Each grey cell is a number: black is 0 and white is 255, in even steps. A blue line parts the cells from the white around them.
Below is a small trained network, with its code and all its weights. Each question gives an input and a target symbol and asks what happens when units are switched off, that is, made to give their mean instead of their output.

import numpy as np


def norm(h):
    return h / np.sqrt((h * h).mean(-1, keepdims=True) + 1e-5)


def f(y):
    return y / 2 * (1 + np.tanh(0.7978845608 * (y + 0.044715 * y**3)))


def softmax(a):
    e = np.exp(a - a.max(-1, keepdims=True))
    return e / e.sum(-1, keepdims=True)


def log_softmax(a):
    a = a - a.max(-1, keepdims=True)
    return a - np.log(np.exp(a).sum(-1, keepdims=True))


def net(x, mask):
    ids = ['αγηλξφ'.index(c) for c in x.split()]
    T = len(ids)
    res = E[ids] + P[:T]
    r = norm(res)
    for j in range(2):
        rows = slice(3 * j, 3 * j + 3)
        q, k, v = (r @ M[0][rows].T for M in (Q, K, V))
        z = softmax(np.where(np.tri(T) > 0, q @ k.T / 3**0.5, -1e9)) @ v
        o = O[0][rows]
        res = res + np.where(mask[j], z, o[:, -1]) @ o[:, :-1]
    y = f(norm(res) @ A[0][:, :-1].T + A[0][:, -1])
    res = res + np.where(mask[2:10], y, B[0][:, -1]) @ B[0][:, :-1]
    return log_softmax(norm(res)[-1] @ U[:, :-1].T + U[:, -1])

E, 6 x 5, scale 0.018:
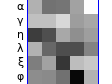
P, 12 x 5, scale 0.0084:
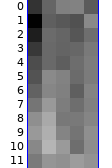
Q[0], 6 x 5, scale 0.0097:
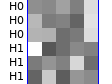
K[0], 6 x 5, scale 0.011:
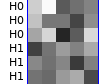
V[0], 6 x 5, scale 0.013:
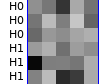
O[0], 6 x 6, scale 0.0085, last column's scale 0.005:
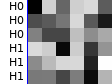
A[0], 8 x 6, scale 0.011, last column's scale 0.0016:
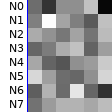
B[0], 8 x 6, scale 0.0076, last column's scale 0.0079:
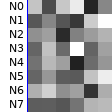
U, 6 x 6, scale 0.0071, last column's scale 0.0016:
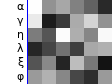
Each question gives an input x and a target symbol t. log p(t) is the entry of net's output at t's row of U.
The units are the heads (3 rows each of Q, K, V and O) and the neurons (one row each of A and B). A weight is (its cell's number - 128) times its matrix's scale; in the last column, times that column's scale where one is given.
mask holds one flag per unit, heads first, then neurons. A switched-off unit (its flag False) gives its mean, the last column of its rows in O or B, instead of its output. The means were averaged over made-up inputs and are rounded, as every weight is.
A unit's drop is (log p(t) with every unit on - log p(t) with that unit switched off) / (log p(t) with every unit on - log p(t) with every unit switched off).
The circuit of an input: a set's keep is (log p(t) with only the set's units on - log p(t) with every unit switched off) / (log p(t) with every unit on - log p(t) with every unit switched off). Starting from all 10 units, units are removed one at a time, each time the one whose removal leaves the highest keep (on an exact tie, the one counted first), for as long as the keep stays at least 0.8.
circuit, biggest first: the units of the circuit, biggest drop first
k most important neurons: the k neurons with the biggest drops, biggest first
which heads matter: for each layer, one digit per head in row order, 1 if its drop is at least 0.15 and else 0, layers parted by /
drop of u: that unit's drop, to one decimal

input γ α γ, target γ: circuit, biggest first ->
H1; H0
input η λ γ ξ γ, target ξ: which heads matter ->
10
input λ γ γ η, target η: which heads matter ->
00
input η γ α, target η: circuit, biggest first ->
H1; N0
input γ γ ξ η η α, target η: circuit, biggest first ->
H1
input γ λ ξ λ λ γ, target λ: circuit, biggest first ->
N1; H1; H0
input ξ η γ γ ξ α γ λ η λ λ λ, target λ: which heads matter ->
10
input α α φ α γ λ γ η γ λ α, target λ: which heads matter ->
10
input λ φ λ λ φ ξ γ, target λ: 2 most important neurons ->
N1; N6
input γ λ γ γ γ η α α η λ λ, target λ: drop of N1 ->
0.2
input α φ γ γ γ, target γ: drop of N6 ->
0.2
